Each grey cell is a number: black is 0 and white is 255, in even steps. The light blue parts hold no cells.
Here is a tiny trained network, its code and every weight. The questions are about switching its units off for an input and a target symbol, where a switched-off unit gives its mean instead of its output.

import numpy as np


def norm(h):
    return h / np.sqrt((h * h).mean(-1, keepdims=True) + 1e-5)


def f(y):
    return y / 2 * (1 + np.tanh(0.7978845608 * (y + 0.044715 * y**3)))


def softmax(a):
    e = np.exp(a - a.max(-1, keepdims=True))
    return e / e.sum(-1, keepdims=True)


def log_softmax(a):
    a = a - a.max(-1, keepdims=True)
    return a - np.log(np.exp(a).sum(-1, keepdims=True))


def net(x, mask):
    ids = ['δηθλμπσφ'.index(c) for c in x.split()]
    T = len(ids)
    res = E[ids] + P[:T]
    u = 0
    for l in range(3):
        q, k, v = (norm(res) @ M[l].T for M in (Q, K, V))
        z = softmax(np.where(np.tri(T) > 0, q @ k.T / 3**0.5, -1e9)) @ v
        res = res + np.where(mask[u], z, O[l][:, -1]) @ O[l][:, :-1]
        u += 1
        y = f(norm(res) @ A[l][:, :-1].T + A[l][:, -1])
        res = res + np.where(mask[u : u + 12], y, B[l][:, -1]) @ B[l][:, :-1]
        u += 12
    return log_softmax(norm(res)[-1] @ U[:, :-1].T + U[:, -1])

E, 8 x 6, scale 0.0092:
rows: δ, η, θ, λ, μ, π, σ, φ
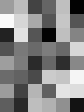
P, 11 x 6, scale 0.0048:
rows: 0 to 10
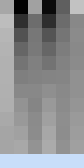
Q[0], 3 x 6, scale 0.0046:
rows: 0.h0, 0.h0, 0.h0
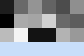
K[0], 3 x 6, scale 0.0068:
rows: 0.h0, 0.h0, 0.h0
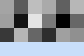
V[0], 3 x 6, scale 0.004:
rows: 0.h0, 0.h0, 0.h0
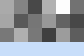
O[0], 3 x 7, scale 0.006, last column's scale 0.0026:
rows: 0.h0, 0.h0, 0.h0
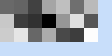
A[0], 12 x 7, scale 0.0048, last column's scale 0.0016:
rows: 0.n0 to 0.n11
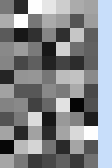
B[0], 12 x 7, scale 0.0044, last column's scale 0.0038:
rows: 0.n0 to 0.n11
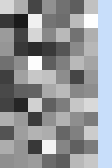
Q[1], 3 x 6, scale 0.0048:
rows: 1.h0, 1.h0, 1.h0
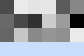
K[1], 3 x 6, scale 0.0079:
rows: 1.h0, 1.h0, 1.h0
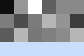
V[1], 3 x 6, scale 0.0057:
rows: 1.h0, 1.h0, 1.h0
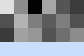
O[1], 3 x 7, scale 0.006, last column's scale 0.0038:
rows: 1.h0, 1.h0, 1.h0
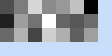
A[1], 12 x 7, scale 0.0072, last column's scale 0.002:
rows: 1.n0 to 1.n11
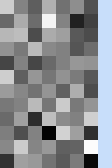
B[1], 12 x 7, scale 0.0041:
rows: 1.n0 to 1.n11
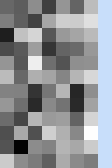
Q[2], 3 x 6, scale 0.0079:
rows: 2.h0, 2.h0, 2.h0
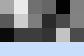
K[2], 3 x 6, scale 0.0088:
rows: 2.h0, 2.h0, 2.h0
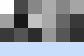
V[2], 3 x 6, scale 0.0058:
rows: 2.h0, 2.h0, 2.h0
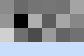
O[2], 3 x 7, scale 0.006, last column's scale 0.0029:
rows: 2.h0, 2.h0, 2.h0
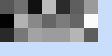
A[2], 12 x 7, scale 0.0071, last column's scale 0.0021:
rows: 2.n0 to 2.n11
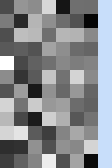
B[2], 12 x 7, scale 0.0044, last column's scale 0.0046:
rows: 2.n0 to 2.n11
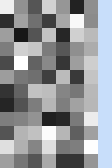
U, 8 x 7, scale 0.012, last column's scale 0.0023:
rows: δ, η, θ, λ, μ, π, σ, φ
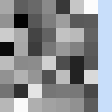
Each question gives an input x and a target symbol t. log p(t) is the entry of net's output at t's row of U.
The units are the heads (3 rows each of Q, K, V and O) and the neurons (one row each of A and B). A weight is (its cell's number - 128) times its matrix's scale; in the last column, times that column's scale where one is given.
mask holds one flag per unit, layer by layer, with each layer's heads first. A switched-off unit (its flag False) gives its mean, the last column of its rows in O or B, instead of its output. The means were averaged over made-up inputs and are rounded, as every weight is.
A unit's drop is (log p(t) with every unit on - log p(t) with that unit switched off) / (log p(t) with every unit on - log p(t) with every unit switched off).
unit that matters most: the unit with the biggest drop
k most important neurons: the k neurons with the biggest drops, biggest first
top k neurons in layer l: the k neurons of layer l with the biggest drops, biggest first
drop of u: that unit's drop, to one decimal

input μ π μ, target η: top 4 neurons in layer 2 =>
2.n4, 2.n5, 2.n8, 2.n6
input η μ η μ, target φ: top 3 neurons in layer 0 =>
0.n1, 0.n7, 0.n4
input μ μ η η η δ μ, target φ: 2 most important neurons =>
2.n9, 1.n10
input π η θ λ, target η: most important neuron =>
1.n1
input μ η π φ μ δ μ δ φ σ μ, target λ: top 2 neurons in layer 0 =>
0.n7, 0.n11
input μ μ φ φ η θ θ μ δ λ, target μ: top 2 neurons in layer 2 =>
2.n11, 2.n3
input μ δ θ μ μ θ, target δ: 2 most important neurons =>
2.n2, 0.n3
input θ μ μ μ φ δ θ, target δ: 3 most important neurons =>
2.n2, 1.n4, 0.n3
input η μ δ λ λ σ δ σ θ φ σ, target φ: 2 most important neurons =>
2.n4, 2.n9
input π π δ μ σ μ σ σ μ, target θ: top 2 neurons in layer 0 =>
0.n2, 0.n9
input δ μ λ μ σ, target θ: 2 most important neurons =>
0.n0, 1.n8
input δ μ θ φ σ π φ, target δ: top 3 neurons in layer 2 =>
2.n4, 2.n7, 2.n1
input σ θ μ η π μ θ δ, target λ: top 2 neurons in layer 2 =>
2.n4, 2.n1
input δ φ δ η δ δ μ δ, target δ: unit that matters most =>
0.h0
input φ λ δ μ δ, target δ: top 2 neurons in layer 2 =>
2.n2, 2.n10
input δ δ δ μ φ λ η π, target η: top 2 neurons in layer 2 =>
2.n4, 2.n5
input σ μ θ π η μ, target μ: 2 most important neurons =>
0.n9, 2.n0
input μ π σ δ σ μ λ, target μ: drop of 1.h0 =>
0.2
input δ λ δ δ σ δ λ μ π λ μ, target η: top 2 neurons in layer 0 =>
0.n2, 0.n9
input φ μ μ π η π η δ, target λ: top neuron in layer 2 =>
2.n0
